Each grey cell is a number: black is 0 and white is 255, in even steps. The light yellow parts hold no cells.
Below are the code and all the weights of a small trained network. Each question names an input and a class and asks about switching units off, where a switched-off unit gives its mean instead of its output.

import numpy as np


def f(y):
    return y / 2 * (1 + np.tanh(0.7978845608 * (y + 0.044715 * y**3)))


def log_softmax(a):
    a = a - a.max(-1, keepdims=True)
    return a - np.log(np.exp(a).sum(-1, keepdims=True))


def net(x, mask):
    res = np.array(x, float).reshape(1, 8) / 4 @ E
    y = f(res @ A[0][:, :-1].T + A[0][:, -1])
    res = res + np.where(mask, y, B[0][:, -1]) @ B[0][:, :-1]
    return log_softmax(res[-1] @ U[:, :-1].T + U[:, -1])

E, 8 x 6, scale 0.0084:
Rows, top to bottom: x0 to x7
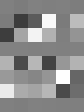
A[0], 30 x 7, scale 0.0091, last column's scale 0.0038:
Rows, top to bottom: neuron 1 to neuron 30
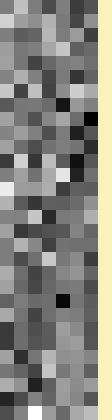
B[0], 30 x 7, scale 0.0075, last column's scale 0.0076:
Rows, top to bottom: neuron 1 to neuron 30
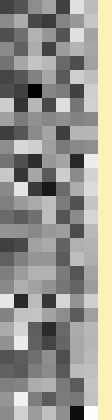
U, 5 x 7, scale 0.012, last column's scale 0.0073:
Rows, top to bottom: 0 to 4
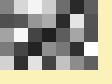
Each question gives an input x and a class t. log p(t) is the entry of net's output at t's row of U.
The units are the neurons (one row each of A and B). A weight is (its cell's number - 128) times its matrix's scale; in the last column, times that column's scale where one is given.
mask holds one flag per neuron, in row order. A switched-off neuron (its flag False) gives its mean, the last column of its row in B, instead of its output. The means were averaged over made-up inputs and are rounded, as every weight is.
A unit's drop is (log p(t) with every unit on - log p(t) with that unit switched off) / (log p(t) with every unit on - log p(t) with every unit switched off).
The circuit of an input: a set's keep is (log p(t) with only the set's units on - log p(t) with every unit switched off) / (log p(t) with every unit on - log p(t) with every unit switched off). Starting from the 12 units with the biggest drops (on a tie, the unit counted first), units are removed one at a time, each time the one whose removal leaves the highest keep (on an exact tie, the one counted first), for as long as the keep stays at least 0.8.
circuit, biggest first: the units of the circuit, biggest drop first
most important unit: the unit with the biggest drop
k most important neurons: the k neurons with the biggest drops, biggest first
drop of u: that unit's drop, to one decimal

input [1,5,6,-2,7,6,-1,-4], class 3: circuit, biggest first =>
neuron 7
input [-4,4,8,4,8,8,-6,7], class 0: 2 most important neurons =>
neuron 30; neuron 29
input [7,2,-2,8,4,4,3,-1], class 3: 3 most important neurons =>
neuron 7; neuron 22; neuron 8
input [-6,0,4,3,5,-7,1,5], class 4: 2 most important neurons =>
neuron 8; neuron 22
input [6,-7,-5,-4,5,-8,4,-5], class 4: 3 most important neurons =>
neuron 22; neuron 8; neuron 17
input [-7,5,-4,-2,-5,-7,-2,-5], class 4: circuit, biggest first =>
neuron 22; neuron 8
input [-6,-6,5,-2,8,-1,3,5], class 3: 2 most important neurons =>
neuron 7; neuron 30
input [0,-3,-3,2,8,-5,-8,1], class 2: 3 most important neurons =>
neuron 25; neuron 24; neuron 29
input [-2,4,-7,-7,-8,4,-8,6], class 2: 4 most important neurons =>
neuron 24; neuron 25; neuron 30; neuron 29
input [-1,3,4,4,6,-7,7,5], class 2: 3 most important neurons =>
neuron 14; neuron 12; neuron 13
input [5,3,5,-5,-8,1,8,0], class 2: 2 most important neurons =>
neuron 14; neuron 2
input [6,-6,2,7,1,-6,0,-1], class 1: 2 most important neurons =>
neuron 16; neuron 13
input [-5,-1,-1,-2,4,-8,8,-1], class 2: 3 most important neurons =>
neuron 14; neuron 13; neuron 2
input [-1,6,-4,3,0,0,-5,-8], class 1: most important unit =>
neuron 30
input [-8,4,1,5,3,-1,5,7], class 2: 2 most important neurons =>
neuron 14; neuron 12
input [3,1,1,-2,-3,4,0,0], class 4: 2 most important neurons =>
neuron 7; neuron 13
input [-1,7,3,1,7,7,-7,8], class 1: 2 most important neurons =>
neuron 26; neuron 14
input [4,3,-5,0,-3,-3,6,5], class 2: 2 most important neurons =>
neuron 14; neuron 2
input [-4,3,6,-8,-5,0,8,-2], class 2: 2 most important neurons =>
neuron 14; neuron 2
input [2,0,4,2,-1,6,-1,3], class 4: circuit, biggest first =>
neuron 13
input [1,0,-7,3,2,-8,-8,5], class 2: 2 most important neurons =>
neuron 25; neuron 24
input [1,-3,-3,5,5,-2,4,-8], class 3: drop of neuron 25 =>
0.1
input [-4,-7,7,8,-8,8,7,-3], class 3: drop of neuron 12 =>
0.5
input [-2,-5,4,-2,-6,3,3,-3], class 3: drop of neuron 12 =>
0.4
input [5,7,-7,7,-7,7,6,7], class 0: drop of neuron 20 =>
0.2
